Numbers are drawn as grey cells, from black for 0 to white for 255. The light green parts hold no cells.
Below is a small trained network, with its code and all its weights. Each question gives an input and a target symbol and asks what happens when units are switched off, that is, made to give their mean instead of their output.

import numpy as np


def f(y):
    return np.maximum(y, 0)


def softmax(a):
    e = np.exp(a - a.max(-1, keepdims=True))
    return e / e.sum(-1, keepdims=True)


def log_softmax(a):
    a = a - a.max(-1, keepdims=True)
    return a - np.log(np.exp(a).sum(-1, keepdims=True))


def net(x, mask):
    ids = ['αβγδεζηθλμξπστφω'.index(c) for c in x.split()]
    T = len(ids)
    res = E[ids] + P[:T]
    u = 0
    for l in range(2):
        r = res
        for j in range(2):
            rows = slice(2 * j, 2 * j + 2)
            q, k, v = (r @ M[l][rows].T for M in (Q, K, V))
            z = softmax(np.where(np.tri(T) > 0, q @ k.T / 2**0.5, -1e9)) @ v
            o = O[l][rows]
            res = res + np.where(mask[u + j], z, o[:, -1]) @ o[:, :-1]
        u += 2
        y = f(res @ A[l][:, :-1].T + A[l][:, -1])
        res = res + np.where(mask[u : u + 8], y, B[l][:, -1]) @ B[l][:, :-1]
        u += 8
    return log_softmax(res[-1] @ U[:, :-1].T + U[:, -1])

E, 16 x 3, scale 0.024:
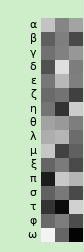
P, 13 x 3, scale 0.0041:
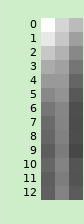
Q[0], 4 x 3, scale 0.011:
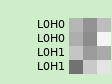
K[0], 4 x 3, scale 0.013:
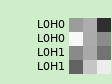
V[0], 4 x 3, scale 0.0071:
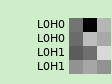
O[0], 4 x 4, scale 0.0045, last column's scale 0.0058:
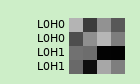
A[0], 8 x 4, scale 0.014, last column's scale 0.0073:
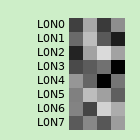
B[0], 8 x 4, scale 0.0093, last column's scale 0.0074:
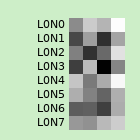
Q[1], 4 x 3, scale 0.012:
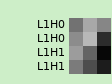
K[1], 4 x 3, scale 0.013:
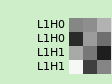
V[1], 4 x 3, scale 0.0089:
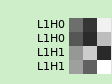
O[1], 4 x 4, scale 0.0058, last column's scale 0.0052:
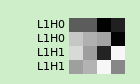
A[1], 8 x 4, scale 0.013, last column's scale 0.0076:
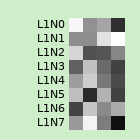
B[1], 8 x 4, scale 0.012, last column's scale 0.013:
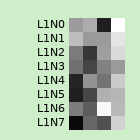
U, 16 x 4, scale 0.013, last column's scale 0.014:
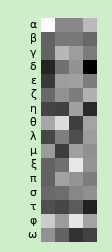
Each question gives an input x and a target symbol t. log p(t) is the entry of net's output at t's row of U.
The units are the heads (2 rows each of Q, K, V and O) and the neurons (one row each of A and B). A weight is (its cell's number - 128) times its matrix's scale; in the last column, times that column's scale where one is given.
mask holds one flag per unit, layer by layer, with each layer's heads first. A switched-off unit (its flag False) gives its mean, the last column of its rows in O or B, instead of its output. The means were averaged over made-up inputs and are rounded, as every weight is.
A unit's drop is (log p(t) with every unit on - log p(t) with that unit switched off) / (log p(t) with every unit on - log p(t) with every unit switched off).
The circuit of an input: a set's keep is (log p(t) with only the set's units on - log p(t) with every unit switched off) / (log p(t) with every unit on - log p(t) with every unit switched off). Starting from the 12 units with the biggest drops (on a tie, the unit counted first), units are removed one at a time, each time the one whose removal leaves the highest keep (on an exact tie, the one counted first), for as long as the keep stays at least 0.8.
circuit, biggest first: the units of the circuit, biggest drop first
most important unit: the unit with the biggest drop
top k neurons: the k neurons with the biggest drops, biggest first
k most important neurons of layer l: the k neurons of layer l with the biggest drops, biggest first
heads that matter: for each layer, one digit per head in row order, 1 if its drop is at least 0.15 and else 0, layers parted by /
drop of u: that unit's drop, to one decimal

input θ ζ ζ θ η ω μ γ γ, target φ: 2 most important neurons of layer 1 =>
L1N7, L1N0
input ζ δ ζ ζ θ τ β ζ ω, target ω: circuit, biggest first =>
L1N0, L1N2, L1H0, L0N6
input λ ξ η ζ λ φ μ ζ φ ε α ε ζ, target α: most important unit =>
L0H0
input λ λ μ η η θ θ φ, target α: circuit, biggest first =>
L1N7, L1N4
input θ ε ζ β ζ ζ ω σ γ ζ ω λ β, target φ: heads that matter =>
01 / 00
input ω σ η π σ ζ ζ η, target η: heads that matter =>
00 / 00
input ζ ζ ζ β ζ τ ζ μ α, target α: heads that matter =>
00 / 10
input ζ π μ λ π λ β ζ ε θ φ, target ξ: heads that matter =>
10 / 00
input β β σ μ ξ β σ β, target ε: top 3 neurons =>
L1N7, L0N0, L0N2
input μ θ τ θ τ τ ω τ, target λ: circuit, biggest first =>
L0N3, L0H1
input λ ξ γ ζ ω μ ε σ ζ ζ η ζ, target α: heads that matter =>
10 / 01
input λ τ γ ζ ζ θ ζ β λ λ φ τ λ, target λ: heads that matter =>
00 / 10
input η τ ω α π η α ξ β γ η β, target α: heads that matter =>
11 / 11
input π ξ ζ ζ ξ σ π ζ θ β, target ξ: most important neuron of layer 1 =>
L1N6
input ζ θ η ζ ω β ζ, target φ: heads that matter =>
00 / 01
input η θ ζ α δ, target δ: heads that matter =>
01 / 01
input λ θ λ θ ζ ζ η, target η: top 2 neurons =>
L0N6, L0N2
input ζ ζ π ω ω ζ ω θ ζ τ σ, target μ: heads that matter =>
10 / 00
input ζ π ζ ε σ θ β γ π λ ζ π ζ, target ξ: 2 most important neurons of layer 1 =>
L1N0, L1N6
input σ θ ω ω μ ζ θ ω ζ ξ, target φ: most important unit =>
L0H1
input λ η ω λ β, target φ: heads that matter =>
01 / 01
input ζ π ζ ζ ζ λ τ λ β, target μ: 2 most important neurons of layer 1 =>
L1N5, L1N2
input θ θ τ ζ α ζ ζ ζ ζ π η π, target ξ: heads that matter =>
01 / 00
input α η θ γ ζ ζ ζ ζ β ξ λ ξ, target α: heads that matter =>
10 / 00
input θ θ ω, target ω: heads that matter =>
00 / 00
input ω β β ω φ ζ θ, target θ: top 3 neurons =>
L1N5, L0N1, L1N6
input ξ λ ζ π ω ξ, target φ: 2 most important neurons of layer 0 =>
L0N2, L0N7
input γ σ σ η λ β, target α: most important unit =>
L0H0
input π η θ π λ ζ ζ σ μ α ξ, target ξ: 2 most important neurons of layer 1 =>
L1N0, L1N6
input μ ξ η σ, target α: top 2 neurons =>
L1N7, L0N2
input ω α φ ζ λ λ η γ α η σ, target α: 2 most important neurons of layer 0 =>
L0N2, L0N4
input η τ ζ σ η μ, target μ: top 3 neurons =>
L1N5, L1N2, L1N7
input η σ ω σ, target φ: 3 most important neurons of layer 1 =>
L1N0, L1N7, L1N4
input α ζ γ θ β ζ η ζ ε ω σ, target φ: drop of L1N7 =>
0.2
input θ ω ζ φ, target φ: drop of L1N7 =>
0.2
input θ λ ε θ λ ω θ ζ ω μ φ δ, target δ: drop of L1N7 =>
0.4
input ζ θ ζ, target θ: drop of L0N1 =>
0.0
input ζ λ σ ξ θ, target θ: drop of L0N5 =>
0.1
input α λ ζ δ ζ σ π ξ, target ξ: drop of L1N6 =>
0.3
